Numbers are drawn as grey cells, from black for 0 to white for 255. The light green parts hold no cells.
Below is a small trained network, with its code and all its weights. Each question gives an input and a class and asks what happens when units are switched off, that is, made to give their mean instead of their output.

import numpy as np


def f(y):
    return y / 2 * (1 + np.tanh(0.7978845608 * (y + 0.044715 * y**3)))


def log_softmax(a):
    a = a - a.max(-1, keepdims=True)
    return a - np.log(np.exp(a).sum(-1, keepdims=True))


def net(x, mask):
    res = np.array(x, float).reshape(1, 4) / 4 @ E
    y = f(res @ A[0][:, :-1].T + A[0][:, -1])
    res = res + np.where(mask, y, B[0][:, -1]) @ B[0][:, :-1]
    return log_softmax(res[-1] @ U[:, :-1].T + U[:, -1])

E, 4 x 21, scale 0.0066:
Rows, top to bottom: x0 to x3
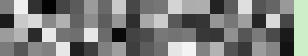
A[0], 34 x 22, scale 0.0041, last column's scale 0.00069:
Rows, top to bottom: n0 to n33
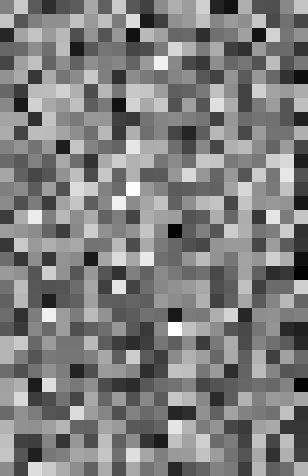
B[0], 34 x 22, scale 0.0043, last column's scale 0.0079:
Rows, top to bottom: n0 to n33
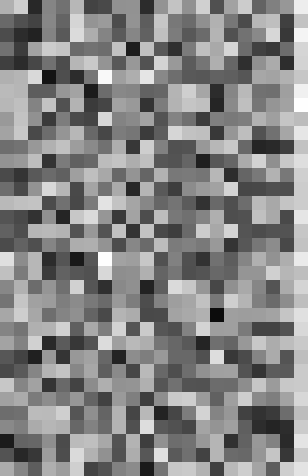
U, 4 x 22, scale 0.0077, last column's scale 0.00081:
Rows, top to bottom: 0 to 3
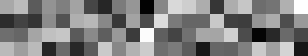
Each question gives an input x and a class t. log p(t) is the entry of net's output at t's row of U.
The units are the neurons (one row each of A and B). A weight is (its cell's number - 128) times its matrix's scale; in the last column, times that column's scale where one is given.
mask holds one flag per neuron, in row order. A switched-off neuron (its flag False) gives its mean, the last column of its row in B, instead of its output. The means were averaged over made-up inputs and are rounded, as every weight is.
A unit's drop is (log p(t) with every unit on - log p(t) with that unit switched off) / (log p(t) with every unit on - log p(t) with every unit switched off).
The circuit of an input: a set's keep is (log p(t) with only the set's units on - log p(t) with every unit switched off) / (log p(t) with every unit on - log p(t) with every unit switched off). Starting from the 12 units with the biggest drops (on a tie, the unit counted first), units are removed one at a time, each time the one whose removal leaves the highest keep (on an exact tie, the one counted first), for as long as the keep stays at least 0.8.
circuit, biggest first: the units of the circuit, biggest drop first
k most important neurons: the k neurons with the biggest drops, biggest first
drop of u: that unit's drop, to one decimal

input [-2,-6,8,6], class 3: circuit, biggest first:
(n5)
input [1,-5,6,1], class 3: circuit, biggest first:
(n5; n27)
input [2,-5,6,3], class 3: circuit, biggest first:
(n5; n27)
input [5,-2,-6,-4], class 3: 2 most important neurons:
(n18; n14)
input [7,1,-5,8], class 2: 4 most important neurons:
(n23; n3; n30; n26)
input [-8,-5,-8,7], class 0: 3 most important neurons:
(n7; n6; n33)
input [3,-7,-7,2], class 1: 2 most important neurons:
(n31; n32)
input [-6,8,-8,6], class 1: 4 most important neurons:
(n15; n2; n4; n17)
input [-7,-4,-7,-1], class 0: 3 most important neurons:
(n7; n6; n33)
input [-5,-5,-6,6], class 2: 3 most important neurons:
(n26; n3; n23)
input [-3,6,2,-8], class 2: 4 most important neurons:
(n16; n29; n13; n10)
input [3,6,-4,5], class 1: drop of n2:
0.1
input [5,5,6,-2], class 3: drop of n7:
0.2
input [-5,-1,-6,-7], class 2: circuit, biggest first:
(n13)
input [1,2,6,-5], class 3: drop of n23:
0.1
